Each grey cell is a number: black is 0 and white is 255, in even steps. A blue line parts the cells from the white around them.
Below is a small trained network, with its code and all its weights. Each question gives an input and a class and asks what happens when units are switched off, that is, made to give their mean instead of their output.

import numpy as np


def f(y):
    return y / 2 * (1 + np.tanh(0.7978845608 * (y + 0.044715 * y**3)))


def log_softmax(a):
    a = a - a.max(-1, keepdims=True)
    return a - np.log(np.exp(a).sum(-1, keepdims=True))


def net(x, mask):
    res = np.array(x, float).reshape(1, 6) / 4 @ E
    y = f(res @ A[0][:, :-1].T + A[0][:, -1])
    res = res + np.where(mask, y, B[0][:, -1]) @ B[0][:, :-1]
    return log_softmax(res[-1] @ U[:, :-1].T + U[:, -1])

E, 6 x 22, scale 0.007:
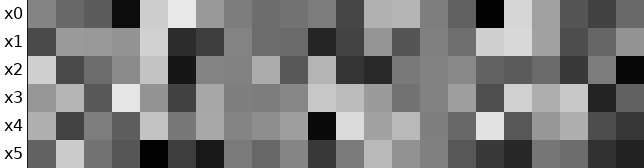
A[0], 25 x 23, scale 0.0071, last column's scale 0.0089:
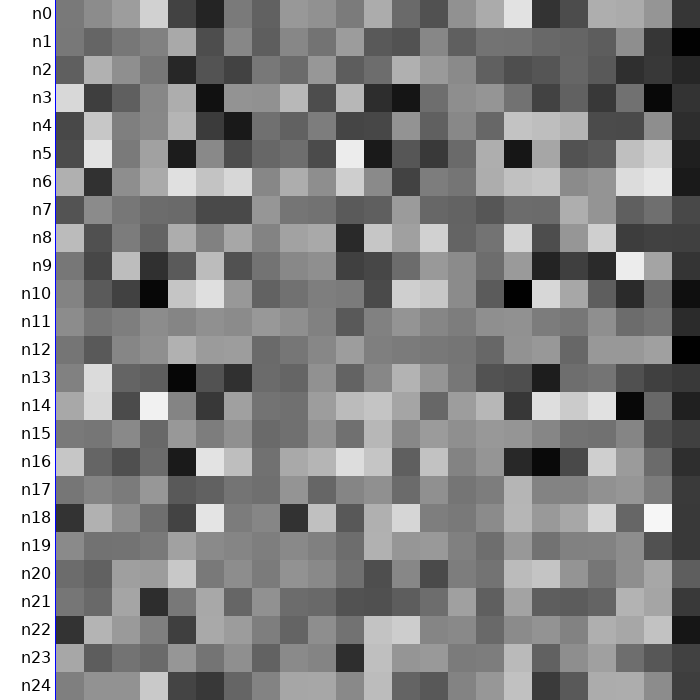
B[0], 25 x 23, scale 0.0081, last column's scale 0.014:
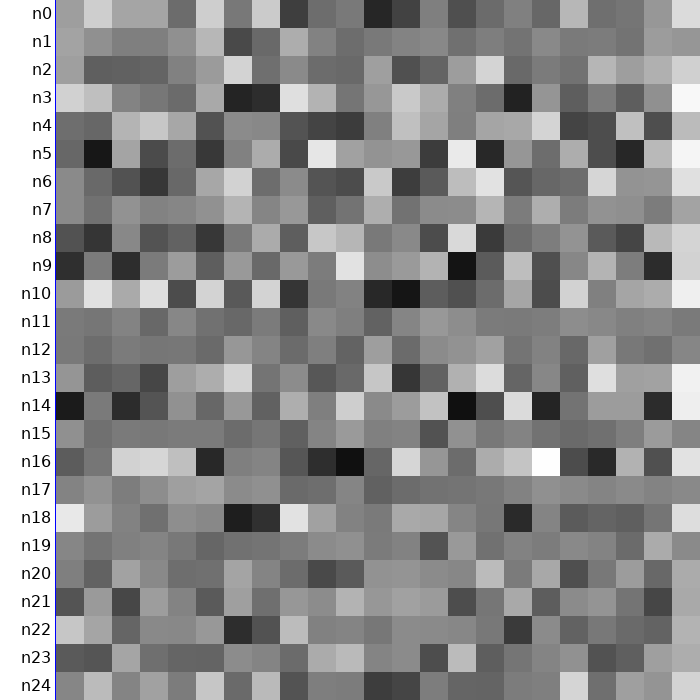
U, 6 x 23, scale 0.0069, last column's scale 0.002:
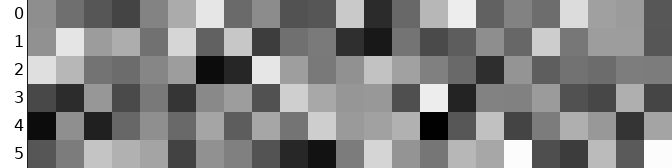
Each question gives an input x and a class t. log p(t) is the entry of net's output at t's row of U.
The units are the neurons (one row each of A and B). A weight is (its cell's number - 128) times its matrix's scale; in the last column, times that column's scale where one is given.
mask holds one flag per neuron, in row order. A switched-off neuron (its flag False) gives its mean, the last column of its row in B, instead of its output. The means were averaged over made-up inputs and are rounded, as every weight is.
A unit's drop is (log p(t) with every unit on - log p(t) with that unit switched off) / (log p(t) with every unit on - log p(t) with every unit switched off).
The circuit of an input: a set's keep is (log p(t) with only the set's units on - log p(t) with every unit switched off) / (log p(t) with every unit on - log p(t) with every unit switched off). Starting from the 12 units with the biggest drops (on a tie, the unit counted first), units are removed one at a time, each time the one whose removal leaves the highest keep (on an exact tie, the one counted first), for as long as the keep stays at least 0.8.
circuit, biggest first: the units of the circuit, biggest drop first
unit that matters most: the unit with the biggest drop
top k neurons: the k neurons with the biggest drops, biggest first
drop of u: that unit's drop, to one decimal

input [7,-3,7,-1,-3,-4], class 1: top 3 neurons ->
n10, n18, n22
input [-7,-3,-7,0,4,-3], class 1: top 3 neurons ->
n0, n24, n3
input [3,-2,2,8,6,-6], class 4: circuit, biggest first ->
n14
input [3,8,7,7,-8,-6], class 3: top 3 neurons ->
n5, n16, n18
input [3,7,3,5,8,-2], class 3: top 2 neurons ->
n8, n16
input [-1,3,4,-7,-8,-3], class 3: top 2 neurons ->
n5, n14
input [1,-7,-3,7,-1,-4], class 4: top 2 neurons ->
n14, n4
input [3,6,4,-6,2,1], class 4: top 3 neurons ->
n9, n16, n21
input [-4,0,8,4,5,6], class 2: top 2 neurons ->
n3, n6
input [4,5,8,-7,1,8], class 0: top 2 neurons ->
n13, n2
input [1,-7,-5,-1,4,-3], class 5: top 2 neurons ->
n16, n3
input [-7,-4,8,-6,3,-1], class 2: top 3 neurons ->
n3, n10, n1
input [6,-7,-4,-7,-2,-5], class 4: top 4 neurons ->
n9, n21, n4, n0
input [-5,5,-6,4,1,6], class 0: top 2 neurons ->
n13, n3
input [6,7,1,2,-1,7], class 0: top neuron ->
n2
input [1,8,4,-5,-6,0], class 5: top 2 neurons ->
n4, n8
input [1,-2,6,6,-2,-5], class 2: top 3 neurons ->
n3, n9, n13
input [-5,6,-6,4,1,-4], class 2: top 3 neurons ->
n18, n16, n10
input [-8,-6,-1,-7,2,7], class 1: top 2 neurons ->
n0, n24
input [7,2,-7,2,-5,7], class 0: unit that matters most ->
n13
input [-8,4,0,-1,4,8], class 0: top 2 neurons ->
n13, n2
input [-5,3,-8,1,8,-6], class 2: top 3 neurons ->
n18, n5, n22
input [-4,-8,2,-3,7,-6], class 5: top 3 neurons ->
n16, n5, n13
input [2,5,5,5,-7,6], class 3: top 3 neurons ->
n5, n6, n16
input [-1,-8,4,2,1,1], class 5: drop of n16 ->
1.2
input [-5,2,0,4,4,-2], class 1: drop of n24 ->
0.1
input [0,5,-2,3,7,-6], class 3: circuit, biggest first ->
n8
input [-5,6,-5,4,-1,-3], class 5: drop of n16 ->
-0.1
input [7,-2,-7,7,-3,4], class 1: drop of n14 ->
-0.1
